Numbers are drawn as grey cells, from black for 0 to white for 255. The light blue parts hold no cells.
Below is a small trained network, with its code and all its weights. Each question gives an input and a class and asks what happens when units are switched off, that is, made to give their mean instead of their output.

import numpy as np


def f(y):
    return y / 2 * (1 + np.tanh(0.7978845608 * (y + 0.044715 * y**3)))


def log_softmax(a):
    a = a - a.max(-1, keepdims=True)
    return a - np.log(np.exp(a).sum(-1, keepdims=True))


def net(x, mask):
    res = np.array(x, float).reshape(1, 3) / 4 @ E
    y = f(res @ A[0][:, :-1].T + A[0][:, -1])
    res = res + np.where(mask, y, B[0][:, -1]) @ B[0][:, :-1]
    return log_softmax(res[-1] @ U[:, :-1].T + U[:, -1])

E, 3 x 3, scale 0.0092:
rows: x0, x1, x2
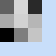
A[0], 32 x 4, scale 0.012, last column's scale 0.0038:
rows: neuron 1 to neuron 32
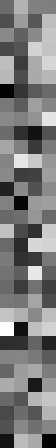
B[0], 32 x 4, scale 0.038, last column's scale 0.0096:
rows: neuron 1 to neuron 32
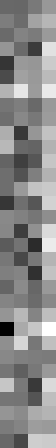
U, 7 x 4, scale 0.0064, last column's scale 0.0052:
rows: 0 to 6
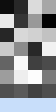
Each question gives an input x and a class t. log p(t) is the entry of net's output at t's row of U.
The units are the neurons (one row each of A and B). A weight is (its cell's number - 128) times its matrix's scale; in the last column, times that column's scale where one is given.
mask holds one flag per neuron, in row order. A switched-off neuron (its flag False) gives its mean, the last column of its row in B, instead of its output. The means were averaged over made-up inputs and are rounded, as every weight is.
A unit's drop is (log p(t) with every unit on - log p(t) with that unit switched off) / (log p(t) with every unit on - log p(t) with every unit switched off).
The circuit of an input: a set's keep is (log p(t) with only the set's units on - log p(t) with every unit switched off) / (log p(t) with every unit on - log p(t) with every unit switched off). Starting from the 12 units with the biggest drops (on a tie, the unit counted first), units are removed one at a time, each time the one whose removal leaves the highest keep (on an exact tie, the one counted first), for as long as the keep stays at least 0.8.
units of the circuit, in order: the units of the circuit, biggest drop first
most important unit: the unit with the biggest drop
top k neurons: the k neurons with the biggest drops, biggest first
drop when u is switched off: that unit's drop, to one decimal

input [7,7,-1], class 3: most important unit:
neuron 24
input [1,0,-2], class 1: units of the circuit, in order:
[neuron 24; neuron 18; neuron 15]
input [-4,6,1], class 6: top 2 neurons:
[neuron 7; neuron 12]
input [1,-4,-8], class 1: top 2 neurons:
[neuron 28; neuron 11]
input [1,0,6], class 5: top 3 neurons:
[neuron 7; neuron 32; neuron 24]
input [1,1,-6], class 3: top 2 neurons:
[neuron 28; neuron 32]
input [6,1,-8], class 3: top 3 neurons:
[neuron 28; neuron 32; neuron 23]
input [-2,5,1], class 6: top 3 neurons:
[neuron 7; neuron 12; neuron 32]
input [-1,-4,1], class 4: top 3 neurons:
[neuron 32; neuron 24; neuron 7]
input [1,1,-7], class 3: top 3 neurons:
[neuron 28; neuron 32; neuron 23]
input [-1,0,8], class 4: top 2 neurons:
[neuron 7; neuron 25]
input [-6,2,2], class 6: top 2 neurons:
[neuron 7; neuron 25]
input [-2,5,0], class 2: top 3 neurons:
[neuron 28; neuron 17; neuron 32]
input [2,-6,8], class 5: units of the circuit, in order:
[neuron 7]
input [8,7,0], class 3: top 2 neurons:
[neuron 24; neuron 28]
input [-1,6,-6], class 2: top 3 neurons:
[neuron 24; neuron 23; neuron 7]
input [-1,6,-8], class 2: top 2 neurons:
[neuron 24; neuron 23]
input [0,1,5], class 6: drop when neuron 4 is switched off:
0.2
